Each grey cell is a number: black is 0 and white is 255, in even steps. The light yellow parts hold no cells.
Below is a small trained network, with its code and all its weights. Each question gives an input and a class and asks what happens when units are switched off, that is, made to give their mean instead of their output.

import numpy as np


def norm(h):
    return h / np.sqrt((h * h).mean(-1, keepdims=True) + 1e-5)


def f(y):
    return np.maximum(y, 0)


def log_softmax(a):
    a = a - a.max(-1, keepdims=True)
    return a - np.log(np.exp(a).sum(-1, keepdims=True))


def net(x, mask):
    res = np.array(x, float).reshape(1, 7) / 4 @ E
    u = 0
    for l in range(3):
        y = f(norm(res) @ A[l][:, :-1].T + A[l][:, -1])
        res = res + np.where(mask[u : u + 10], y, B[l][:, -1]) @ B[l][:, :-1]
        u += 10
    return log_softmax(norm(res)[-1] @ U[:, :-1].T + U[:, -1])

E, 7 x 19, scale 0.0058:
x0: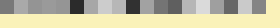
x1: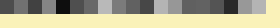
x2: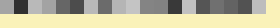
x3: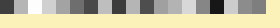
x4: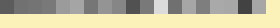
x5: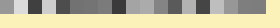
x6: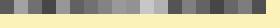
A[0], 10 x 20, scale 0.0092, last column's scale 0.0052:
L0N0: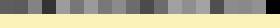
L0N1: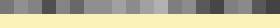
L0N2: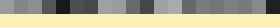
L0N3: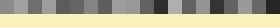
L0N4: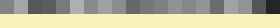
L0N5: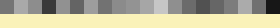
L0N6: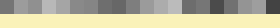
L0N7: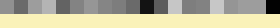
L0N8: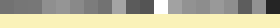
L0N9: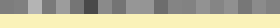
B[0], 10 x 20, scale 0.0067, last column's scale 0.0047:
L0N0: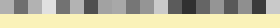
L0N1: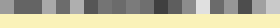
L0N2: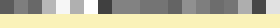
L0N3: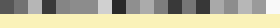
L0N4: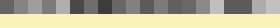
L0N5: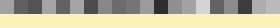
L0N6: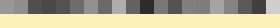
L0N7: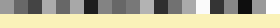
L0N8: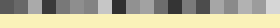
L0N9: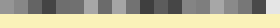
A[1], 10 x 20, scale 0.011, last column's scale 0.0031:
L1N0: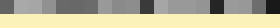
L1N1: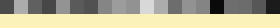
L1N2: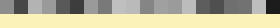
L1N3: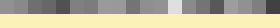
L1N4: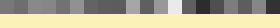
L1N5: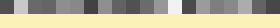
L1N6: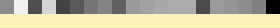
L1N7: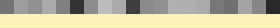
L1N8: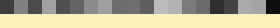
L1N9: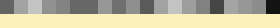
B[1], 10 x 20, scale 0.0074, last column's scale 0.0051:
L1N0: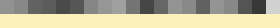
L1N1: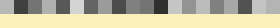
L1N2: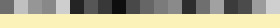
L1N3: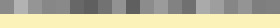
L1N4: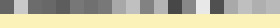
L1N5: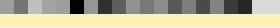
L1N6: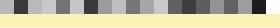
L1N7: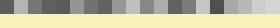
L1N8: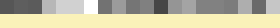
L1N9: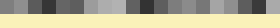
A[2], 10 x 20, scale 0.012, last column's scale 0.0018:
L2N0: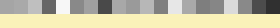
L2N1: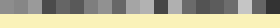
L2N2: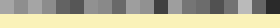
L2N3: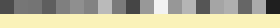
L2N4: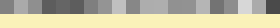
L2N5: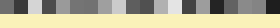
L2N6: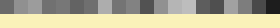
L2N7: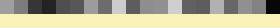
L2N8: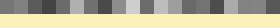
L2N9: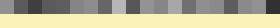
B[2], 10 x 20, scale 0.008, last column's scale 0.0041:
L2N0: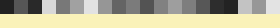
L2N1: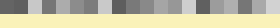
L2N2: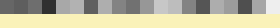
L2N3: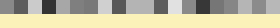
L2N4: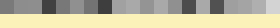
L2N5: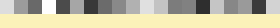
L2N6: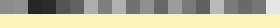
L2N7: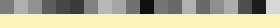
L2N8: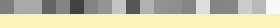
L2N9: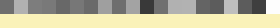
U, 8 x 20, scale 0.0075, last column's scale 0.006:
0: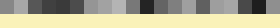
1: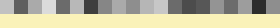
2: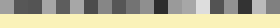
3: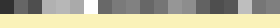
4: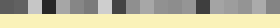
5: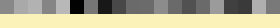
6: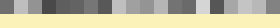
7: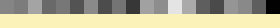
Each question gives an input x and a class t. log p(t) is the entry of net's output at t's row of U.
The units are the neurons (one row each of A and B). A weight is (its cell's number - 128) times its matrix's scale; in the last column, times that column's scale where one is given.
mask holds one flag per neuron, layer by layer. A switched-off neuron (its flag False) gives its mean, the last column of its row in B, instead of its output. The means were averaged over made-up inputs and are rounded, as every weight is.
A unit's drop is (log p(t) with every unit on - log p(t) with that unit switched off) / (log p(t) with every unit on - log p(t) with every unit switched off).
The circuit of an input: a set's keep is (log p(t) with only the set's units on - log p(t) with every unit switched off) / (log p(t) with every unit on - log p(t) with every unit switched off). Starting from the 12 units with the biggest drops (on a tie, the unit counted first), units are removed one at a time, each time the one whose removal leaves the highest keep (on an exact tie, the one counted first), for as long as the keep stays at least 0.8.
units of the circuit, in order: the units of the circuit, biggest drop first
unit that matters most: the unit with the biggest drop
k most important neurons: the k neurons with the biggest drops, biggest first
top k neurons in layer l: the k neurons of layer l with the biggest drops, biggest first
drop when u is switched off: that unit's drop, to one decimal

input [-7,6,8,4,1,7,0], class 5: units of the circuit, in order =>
(L1N2)
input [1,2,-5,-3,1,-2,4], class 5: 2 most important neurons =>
(L0N4; L0N7)
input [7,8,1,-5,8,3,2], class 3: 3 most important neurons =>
(L1N8; L0N2; L0N3)
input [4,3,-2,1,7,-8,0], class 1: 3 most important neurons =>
(L2N5; L0N0; L0N3)
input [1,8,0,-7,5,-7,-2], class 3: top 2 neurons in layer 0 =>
(L0N2; L0N9)
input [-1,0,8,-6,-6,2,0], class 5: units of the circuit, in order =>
(L1N2; L0N9)
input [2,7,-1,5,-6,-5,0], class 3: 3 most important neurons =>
(L0N2; L1N8; L1N6)
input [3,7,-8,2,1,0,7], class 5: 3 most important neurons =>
(L1N5; L0N4; L0N7)
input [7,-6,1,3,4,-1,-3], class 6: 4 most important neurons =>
(L1N7; L2N4; L0N2; L1N8)
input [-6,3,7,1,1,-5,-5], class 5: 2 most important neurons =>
(L1N2; L1N6)
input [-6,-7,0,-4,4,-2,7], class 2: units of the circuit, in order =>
(L1N1; L0N5)
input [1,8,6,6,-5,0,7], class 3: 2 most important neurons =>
(L1N8; L0N2)
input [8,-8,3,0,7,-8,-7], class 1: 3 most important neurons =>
(L0N0; L2N5; L0N2)
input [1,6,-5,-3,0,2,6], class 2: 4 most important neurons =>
(L0N5; L1N1; L0N1; L2N0)
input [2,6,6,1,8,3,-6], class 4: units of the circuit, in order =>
(L2N3)
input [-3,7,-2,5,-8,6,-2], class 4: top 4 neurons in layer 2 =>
(L2N2; L2N1; L2N0; L2N5)
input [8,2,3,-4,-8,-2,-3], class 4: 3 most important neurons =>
(L0N3; L2N1; L2N2)
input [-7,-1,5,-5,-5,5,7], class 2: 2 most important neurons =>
(L1N1; L0N5)
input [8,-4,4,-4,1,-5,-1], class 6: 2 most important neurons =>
(L1N7; L2N4)
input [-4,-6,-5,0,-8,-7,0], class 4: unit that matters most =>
L0N3
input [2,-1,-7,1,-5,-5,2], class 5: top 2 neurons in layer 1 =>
(L1N5; L1N6)
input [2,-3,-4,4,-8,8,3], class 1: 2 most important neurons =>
(L1N6; L0N8)
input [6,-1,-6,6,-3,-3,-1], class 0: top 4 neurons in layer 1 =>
(L1N0; L1N9; L1N2; L1N4)
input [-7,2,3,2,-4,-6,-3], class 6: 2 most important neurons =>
(L1N4; L2N8)
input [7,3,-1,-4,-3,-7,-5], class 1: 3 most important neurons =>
(L2N5; L0N0; L1N4)
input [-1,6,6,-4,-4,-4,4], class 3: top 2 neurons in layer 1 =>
(L1N8; L1N5)
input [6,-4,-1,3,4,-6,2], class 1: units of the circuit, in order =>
(L2N5)
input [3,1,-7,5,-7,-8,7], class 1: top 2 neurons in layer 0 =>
(L0N0; L0N7)
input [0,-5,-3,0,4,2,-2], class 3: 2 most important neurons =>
(L2N0; L0N3)
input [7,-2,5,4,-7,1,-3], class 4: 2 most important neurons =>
(L0N3; L2N2)
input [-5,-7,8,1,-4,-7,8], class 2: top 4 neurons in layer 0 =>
(L0N1; L0N5; L0N2; L0N4)
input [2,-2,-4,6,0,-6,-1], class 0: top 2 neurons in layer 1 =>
(L1N0; L1N6)
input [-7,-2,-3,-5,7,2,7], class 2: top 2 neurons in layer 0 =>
(L0N5; L0N3)
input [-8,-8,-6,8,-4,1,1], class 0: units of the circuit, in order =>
(L1N9)
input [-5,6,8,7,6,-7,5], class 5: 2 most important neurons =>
(L1N2; L1N6)
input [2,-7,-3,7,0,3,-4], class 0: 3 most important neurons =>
(L0N2; L1N0; L2N6)
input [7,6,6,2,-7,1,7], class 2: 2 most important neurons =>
(L1N1; L0N1)
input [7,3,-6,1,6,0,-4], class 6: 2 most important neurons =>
(L1N7; L0N3)
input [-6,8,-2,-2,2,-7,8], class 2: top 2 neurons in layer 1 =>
(L1N1; L1N6)
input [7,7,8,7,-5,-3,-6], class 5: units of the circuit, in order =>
(L1N2)
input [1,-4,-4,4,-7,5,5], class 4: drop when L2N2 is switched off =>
0.2
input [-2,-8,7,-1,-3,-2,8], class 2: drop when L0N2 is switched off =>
0.4
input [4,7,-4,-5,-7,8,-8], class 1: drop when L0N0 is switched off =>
-0.1
